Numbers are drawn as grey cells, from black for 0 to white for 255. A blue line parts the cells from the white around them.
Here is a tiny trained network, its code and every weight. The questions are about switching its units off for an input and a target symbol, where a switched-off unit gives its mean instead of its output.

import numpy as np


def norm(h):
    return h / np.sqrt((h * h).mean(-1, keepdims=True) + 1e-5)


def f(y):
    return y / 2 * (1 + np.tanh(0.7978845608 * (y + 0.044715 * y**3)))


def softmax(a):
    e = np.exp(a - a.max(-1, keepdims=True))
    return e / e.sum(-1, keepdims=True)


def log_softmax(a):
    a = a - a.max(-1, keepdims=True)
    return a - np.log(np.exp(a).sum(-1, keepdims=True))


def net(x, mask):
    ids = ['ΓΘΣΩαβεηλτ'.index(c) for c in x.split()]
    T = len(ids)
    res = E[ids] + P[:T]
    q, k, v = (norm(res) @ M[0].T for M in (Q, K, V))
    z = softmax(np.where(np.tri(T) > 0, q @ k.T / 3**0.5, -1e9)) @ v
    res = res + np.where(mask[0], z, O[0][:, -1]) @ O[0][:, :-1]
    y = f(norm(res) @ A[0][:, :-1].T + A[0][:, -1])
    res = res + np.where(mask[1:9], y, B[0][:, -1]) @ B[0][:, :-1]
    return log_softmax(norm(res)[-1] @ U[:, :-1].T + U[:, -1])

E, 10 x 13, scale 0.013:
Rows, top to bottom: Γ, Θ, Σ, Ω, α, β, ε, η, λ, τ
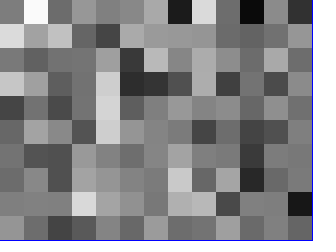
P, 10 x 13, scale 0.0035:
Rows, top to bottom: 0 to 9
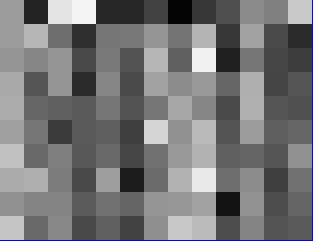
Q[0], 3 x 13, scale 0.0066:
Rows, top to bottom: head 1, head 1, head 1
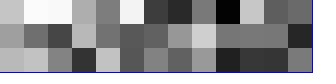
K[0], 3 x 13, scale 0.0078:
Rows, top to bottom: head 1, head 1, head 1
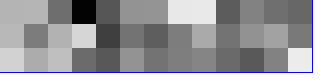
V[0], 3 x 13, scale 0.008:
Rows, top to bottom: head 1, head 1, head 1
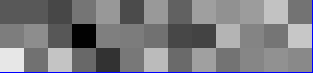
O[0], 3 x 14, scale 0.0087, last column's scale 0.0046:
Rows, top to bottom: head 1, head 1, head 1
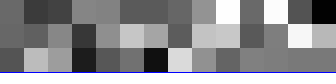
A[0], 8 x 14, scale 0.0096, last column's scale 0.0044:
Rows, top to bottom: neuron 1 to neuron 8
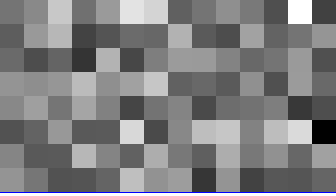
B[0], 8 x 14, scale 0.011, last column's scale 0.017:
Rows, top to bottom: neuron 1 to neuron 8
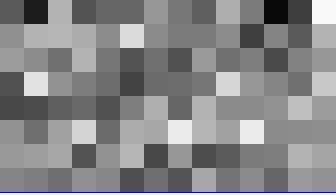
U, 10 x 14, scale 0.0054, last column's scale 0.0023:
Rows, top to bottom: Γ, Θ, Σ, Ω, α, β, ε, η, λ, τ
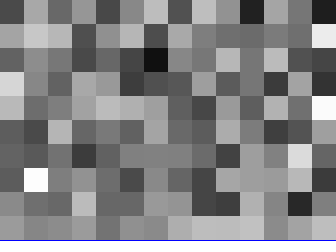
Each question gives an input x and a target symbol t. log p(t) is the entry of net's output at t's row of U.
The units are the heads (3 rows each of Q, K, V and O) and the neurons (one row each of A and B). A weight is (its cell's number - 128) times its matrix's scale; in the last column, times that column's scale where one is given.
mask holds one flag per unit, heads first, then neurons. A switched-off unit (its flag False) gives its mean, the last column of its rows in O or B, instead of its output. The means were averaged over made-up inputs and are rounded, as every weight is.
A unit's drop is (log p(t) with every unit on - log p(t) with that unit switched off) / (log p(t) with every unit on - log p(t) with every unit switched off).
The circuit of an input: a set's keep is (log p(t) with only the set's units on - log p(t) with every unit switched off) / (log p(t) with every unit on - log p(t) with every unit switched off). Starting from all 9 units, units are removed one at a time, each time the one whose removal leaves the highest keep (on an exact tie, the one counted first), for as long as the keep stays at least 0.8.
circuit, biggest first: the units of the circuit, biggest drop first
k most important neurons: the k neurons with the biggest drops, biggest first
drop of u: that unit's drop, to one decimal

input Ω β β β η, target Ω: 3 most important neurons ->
neuron 1; neuron 4; neuron 8
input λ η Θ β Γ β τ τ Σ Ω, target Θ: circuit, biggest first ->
head 1; neuron 2
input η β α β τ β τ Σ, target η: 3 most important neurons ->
neuron 1; neuron 4; neuron 7
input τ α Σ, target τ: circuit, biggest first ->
head 1; neuron 6
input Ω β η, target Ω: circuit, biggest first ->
head 1; neuron 1; neuron 4; neuron 8
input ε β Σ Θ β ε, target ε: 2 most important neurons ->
neuron 5; neuron 7
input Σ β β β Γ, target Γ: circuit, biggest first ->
neuron 1; head 1; neuron 5
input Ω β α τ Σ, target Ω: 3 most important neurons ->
neuron 3; neuron 1; neuron 4
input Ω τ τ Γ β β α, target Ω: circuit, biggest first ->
neuron 3; neuron 1
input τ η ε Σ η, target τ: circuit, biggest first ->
head 1; neuron 6
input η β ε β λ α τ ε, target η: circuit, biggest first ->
head 1; neuron 1; neuron 4
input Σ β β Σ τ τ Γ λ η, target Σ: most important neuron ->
neuron 1
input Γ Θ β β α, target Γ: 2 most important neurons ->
neuron 5; neuron 1
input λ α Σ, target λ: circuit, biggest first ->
head 1
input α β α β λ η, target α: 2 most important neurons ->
neuron 1; neuron 7
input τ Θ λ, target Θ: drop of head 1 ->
0.7
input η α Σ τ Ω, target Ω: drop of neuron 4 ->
0.2
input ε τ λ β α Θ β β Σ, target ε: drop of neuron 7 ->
0.3
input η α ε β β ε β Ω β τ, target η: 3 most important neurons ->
neuron 1; neuron 4; neuron 7
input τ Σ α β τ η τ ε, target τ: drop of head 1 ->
1.0
